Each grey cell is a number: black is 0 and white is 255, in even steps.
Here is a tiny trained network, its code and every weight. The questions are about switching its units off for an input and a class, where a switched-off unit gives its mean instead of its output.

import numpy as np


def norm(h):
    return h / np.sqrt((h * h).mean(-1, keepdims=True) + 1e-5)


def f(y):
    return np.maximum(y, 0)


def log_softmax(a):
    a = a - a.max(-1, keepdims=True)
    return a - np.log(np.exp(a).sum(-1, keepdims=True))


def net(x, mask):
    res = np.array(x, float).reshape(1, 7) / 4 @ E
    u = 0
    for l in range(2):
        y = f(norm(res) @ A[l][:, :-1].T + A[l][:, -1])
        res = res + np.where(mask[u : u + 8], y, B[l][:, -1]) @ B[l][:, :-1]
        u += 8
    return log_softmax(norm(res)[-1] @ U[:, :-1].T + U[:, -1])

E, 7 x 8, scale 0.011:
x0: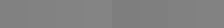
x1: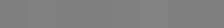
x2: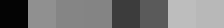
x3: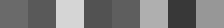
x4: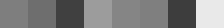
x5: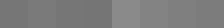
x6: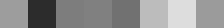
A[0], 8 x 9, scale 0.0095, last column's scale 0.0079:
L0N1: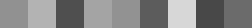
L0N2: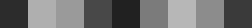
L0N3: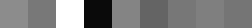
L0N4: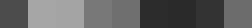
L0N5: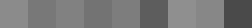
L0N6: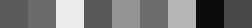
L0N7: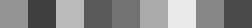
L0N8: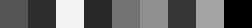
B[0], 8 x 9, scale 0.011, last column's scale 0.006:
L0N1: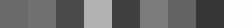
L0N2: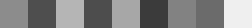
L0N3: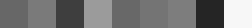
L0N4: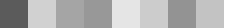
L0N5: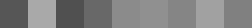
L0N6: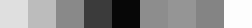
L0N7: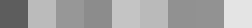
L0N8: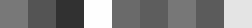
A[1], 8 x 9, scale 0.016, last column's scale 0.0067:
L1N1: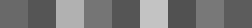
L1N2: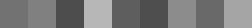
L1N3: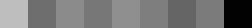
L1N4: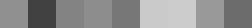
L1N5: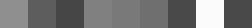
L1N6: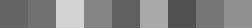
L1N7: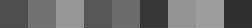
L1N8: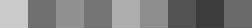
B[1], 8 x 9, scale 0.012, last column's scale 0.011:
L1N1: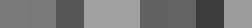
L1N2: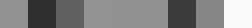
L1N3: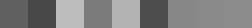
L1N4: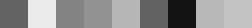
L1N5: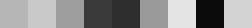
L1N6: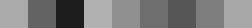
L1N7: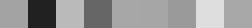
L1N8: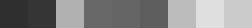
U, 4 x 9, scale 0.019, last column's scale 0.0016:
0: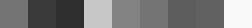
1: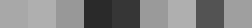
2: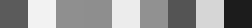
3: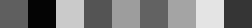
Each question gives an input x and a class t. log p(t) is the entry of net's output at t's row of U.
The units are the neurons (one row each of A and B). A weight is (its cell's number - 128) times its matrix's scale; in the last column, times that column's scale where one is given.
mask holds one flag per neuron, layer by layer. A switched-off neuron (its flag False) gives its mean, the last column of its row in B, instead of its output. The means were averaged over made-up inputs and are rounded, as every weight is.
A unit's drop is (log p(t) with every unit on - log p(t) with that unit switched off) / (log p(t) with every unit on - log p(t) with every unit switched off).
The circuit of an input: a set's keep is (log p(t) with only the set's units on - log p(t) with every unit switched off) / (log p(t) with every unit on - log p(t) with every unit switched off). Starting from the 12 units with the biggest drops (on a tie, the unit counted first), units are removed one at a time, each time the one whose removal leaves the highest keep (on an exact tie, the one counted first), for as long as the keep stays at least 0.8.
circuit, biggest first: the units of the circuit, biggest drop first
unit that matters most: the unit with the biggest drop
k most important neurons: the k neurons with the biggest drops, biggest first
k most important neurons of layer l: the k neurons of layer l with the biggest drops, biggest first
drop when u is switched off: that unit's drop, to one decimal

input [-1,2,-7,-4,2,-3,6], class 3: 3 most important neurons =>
L1N8, L0N4, L1N3
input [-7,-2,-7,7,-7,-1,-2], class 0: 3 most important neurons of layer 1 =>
L1N5, L1N6, L1N1
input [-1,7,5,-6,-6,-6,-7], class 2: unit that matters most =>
L0N4
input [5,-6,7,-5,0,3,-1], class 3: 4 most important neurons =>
L1N7, L0N2, L0N8, L0N3
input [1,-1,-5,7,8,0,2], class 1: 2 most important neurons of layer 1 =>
L1N5, L1N2
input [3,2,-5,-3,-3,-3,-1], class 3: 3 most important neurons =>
L1N8, L0N8, L0N3
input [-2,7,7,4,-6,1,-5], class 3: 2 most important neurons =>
L0N2, L1N7
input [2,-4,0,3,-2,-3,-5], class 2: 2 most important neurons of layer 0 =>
L0N4, L0N1
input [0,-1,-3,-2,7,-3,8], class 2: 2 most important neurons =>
L1N4, L0N6
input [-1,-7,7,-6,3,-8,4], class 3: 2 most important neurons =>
L1N7, L0N8
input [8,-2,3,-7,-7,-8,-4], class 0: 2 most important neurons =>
L0N1, L1N5
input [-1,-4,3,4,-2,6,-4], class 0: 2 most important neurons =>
L0N8, L0N3
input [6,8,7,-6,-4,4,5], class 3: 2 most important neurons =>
L0N2, L0N8
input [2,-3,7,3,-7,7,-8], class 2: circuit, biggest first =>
L0N4
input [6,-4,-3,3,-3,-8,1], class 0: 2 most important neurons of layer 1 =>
L1N5, L1N2
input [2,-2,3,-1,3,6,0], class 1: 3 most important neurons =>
L1N5, L0N3, L0N1
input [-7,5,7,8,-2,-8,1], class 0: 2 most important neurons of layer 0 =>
L0N8, L0N3
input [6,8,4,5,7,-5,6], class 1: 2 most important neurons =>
L1N5, L0N1
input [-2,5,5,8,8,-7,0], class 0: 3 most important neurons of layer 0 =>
L0N8, L0N6, L0N4
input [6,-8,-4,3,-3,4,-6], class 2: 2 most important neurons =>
L0N4, L1N5
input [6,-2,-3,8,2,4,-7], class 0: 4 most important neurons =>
L0N8, L1N4, L0N3, L0N7
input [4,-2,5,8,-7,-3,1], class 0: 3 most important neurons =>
L0N8, L1N5, L1N6
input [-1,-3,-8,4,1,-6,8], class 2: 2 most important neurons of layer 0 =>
L0N2, L0N7
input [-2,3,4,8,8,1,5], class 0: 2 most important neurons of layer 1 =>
L1N1, L1N6
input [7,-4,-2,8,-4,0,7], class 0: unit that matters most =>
L0N3
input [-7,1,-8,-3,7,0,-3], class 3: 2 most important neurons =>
L1N8, L1N3
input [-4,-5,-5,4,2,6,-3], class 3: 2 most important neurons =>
L1N8, L0N1
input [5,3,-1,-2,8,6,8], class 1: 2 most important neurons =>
L1N5, L0N4
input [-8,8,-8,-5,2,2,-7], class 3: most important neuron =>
L1N8
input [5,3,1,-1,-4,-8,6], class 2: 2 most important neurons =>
L1N4, L0N7
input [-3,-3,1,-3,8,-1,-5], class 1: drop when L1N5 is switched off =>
1.0
